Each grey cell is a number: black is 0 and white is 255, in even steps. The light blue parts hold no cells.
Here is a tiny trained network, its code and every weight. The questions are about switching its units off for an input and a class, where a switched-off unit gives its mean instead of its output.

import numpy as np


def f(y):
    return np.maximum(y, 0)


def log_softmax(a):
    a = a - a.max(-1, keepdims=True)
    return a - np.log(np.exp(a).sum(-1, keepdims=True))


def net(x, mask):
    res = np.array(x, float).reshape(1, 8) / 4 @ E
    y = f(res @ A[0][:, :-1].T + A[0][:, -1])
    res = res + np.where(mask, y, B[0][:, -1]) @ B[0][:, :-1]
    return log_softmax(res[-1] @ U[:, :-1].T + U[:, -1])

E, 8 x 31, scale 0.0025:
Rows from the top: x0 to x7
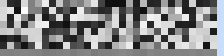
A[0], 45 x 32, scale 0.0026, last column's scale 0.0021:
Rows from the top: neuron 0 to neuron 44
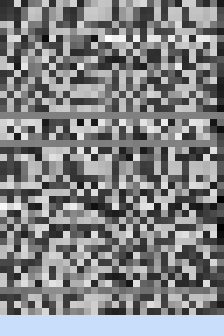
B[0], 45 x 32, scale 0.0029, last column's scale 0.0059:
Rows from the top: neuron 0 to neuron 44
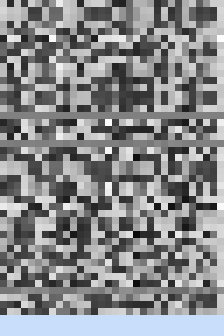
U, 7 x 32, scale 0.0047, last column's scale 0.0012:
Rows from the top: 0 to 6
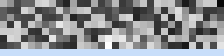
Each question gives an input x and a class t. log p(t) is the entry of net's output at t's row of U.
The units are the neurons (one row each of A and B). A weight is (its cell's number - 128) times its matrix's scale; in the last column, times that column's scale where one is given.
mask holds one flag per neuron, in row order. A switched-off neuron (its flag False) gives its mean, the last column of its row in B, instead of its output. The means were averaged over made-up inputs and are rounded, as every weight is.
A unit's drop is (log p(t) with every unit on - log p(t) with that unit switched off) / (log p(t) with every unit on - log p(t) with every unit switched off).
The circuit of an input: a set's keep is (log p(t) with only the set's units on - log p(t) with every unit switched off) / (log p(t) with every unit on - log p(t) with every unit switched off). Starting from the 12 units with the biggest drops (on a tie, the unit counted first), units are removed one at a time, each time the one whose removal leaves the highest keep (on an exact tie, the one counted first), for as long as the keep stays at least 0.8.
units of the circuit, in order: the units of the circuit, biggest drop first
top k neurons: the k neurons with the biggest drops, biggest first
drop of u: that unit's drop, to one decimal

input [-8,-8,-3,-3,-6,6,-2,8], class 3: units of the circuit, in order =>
neuron 0
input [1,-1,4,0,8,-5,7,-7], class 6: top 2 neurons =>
neuron 17; neuron 26
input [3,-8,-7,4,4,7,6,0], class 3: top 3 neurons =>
neuron 0; neuron 38; neuron 10
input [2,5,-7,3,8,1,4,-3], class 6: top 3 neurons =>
neuron 17; neuron 26; neuron 18
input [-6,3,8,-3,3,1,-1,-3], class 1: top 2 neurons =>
neuron 18; neuron 43
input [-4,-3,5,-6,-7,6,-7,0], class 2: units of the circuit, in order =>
neuron 40; neuron 22
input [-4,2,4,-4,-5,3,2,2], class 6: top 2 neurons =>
neuron 21; neuron 27
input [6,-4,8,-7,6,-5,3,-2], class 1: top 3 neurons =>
neuron 18; neuron 43; neuron 13
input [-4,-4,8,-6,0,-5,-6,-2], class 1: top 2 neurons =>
neuron 18; neuron 43
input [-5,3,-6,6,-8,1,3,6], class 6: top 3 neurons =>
neuron 21; neuron 27; neuron 37
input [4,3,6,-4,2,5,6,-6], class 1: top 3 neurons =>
neuron 18; neuron 43; neuron 13
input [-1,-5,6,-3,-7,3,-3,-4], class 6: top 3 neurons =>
neuron 21; neuron 27; neuron 37
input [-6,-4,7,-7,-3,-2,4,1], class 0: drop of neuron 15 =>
0.3
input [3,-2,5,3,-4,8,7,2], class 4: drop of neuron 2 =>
0.2
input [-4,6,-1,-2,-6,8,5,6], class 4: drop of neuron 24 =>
0.1
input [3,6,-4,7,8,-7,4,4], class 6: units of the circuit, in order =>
neuron 17
